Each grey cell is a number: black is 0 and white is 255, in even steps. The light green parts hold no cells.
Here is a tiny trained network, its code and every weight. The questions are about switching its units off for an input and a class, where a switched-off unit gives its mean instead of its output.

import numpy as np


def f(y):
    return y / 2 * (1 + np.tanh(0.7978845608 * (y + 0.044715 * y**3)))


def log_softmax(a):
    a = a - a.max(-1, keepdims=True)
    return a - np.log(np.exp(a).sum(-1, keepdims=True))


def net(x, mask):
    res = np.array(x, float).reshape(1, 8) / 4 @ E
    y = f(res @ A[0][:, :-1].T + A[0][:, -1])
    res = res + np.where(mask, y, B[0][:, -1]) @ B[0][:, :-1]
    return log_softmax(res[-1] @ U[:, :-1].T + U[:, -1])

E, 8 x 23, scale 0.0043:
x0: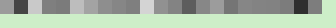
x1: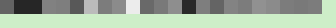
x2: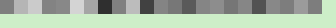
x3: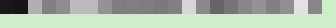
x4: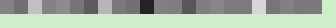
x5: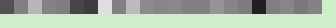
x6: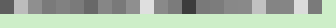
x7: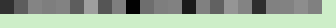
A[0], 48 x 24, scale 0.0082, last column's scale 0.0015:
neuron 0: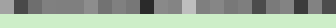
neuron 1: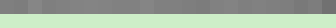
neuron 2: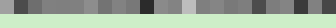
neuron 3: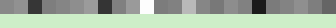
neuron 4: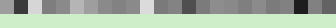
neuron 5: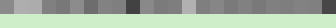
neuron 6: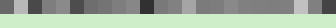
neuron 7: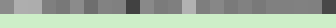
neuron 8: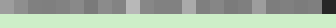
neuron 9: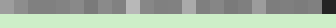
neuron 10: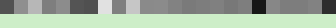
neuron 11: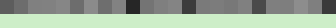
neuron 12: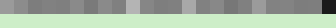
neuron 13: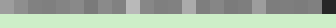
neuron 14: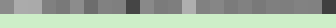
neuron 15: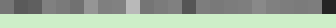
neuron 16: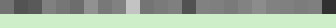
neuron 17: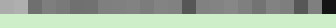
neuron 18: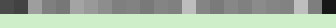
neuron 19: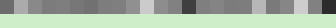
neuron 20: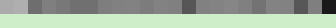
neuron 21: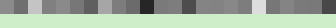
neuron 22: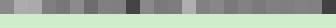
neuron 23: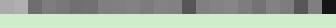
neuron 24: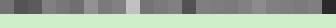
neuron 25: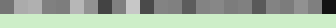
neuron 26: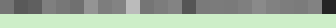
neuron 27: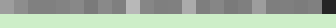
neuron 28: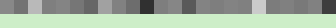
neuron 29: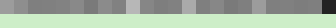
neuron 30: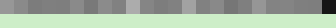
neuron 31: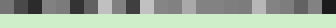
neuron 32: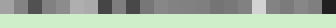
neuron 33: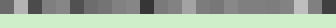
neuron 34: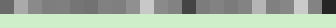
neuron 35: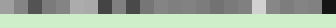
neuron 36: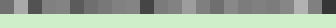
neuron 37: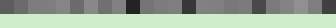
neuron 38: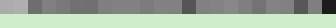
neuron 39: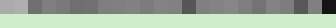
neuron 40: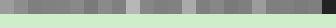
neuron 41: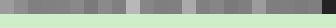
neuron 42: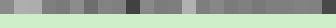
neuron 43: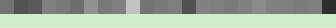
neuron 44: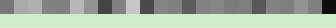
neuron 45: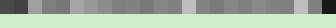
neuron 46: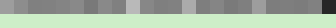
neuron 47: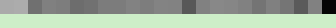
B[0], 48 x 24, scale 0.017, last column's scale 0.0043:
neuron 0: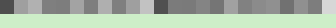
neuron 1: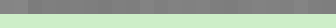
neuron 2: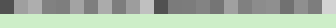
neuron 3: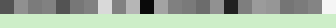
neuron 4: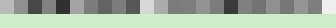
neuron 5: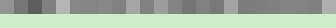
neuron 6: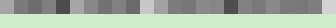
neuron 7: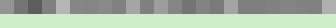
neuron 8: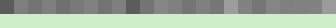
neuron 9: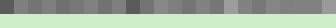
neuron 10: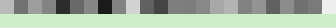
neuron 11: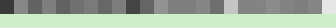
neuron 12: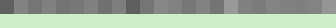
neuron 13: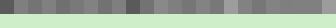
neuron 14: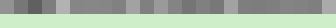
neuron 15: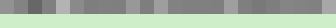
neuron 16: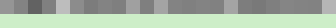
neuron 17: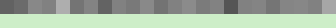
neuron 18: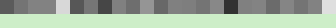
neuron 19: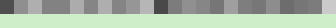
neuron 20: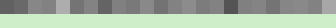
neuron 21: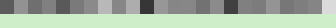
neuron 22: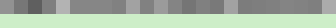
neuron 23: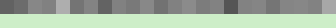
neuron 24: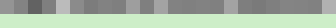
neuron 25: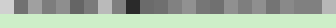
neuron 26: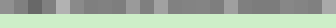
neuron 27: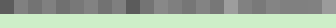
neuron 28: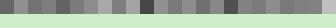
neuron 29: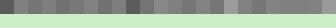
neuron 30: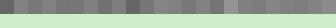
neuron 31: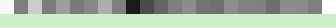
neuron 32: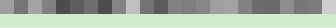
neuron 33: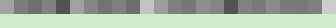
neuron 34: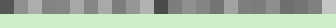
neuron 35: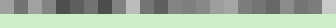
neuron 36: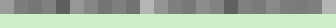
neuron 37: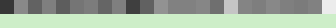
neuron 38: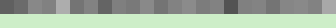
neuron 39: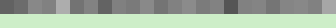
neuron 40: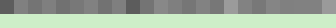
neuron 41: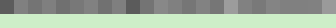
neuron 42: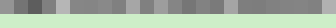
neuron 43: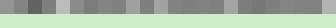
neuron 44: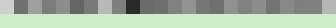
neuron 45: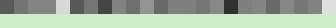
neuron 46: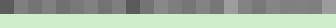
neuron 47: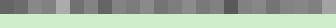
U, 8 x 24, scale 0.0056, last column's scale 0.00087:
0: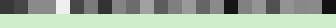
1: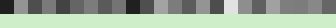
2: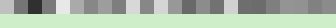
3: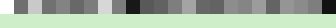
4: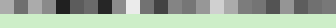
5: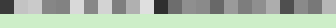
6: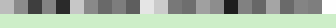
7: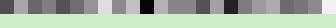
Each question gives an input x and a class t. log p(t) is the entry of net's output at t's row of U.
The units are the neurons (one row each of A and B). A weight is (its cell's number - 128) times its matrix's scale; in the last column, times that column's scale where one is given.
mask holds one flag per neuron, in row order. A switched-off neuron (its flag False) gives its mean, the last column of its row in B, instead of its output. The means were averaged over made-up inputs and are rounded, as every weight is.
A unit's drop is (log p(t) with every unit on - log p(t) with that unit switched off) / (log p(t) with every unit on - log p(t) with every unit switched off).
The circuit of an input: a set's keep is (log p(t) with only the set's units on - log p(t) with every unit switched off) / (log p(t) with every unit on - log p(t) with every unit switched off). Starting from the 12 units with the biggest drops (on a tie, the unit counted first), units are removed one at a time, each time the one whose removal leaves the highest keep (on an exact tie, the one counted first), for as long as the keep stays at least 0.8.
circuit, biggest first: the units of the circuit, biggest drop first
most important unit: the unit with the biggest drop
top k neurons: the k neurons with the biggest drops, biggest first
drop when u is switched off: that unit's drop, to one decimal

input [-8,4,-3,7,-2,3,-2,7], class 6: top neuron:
[neuron 6]
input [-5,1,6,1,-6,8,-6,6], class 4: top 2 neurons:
[neuron 10; neuron 31]
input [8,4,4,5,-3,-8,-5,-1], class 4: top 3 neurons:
[neuron 32; neuron 35; neuron 6]
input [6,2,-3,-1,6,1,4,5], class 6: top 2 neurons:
[neuron 4; neuron 3]
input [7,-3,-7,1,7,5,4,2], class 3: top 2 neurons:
[neuron 31; neuron 3]
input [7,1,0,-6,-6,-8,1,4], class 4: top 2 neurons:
[neuron 32; neuron 35]
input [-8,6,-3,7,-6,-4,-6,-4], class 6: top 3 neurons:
[neuron 6; neuron 33; neuron 36]
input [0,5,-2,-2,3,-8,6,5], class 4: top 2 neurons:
[neuron 32; neuron 35]
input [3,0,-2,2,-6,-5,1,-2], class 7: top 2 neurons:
[neuron 3; neuron 10]
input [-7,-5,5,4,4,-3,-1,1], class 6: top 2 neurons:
[neuron 6; neuron 33]
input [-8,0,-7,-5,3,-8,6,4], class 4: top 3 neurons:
[neuron 32; neuron 35; neuron 4]
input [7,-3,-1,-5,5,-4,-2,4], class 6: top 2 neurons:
[neuron 4; neuron 3]
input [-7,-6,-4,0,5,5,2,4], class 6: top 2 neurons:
[neuron 6; neuron 33]
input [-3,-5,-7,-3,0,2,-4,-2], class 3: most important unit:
neuron 31
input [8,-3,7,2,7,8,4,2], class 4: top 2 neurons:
[neuron 10; neuron 31]
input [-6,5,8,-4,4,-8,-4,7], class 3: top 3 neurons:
[neuron 25; neuron 44; neuron 10]
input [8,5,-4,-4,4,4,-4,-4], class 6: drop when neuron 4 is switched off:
1.7
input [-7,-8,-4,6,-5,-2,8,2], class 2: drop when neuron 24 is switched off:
-0.1
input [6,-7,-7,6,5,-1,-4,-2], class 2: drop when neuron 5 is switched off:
0.3
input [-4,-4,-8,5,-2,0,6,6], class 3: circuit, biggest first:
[neuron 31]
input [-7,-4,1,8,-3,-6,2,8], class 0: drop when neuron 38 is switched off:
-0.1
